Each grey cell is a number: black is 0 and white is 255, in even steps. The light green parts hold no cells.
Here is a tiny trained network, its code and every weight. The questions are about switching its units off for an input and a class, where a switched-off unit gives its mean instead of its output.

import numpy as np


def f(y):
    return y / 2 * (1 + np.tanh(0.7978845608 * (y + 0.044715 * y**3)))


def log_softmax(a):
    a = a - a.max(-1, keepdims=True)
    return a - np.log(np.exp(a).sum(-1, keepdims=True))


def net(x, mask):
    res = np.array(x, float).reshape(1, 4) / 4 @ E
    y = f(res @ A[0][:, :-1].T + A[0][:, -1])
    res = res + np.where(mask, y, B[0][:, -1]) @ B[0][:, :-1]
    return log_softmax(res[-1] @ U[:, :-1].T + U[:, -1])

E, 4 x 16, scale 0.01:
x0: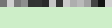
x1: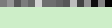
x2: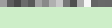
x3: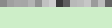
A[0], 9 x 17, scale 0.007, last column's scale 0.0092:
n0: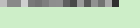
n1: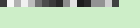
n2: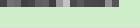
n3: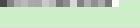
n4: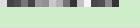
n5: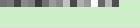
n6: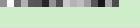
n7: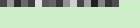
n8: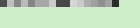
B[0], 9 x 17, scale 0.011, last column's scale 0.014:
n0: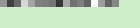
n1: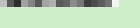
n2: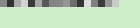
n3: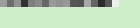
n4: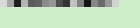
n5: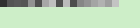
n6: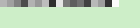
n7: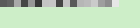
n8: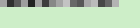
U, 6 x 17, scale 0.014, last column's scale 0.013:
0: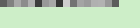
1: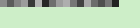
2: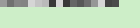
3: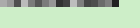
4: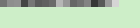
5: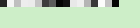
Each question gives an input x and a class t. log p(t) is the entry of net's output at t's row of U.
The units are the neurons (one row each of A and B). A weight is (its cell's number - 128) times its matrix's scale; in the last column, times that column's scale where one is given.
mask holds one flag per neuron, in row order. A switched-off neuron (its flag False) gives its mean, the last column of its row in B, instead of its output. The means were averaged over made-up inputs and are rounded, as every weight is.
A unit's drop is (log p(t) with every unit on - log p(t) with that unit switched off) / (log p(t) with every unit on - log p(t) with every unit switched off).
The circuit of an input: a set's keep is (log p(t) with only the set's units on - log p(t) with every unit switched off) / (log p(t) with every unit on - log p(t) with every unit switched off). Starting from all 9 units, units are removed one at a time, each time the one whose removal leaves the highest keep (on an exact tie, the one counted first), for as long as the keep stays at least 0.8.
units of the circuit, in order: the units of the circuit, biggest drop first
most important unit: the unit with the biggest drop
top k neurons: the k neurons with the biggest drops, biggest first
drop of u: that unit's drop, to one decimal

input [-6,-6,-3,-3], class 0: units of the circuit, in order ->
(n6)
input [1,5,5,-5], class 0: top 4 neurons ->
(n7; n1; n3; n8)
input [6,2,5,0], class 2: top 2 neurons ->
(n6; n1)
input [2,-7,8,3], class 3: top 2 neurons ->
(n4; n7)
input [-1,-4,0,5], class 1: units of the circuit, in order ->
(n7; n8)
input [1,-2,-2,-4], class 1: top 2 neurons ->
(n7; n2)
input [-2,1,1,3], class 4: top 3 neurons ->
(n6; n2; n8)
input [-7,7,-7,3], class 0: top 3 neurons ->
(n7; n6; n4)
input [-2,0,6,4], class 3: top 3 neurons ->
(n4; n6; n2)
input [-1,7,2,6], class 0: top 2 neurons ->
(n7; n2)
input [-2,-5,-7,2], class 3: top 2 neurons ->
(n1; n7)
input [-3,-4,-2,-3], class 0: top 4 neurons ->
(n6; n3; n8; n4)
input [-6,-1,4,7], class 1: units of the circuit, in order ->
(n6; n3)
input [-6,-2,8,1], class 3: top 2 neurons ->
(n4; n6)
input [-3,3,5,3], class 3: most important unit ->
n6
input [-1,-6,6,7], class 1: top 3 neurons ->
(n8; n7; n3)
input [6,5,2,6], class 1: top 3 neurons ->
(n8; n3; n5)
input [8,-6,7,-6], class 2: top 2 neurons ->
(n6; n7)
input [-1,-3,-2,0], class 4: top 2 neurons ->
(n7; n6)
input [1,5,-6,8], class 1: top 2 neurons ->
(n8; n3)
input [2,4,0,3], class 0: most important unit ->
n7
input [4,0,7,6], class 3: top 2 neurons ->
(n4; n2)
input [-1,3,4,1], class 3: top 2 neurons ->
(n6; n4)
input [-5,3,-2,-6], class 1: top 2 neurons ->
(n6; n2)
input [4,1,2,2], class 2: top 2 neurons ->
(n6; n2)
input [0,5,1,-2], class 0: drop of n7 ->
0.3
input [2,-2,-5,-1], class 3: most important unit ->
n1
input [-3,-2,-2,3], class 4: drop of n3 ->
0.3
